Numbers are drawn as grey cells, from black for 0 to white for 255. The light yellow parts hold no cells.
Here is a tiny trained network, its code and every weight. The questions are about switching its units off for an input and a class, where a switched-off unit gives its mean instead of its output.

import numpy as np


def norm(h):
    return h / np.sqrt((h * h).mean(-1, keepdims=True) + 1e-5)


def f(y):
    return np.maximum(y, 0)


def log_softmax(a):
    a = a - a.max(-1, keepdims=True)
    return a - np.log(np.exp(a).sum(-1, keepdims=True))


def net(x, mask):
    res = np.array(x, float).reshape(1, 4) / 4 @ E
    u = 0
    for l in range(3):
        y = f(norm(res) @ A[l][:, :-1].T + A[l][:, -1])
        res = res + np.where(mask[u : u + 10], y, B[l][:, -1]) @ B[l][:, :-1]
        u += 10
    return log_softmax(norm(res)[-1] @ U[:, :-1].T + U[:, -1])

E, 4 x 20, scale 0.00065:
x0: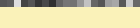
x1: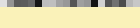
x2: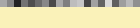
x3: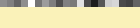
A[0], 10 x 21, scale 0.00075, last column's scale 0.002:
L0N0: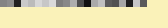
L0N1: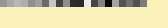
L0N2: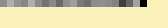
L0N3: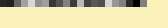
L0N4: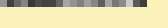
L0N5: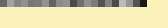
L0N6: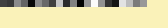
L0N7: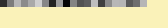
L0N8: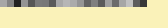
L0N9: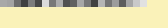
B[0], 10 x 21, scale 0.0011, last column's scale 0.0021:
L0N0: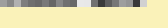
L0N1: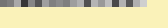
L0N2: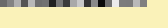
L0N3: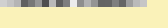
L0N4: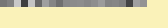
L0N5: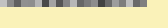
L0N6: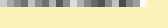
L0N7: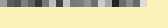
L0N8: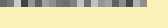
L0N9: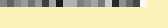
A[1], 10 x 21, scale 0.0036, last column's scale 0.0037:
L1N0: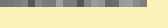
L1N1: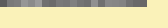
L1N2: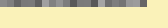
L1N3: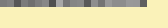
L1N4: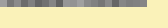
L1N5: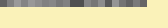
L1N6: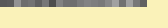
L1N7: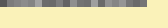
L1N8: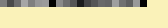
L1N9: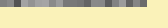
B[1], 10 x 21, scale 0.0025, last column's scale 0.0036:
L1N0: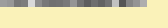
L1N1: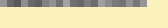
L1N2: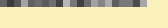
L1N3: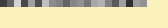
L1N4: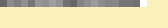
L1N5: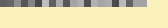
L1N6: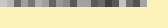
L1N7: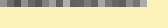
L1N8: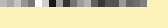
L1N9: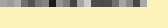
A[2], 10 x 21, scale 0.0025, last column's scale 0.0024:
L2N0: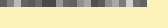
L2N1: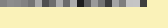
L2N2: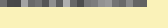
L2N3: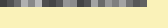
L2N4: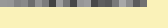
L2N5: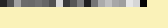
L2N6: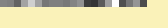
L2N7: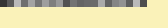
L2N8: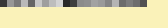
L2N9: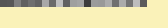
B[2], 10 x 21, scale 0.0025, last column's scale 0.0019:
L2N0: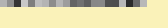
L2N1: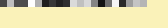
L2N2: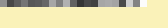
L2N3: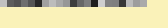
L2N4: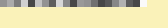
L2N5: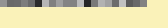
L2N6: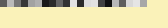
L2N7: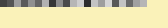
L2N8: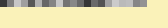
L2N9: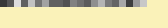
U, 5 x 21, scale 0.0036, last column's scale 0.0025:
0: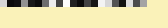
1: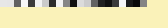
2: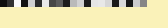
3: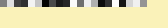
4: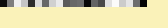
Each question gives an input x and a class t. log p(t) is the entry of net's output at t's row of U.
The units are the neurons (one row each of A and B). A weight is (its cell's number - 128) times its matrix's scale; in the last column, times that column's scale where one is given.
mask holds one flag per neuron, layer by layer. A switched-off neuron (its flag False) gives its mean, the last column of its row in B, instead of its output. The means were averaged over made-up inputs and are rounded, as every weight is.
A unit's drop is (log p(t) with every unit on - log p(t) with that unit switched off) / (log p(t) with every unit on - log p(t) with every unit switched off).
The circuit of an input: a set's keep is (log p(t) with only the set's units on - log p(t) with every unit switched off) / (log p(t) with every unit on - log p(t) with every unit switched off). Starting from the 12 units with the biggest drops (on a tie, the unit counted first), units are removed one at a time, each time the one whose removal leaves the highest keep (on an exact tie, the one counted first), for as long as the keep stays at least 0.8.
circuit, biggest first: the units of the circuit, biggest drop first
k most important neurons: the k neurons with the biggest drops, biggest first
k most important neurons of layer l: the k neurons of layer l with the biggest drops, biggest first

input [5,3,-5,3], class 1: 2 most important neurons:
(L1N6; L1N3)
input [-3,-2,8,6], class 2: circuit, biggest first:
(L1N3)
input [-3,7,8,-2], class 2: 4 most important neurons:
(L1N3; L2N9; L0N7; L1N7)
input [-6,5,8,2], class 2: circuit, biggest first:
(L1N3; L2N9)
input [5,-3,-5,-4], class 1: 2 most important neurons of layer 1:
(L1N6; L1N3)
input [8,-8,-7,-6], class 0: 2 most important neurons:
(L1N7; L1N9)
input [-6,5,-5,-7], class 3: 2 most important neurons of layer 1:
(L1N0; L1N6)
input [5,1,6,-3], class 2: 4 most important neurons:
(L1N3; L1N9; L0N0; L2N9)
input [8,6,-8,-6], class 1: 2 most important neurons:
(L1N6; L2N0)
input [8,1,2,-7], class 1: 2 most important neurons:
(L1N6; L2N0)
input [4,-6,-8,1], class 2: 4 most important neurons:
(L1N5; L0N9; L1N2; L2N7)
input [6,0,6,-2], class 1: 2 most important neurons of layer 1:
(L1N6; L1N5)
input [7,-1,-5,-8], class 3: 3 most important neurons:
(L2N1; L1N0; L1N9)
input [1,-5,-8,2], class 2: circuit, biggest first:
(L1N5)
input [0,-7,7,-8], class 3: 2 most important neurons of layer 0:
(L0N9; L0N6)
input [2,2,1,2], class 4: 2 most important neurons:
(L1N4; L2N8)
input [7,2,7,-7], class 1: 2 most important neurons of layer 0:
(L0N1; L0N3)
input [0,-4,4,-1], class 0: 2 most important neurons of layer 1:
(L1N7; L1N5)
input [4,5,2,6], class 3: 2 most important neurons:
(L2N6; L0N7)
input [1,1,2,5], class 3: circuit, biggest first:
(L2N6)
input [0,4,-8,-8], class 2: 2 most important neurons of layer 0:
(L0N3; L0N1)
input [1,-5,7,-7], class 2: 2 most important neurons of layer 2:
(L2N9; L2N6)
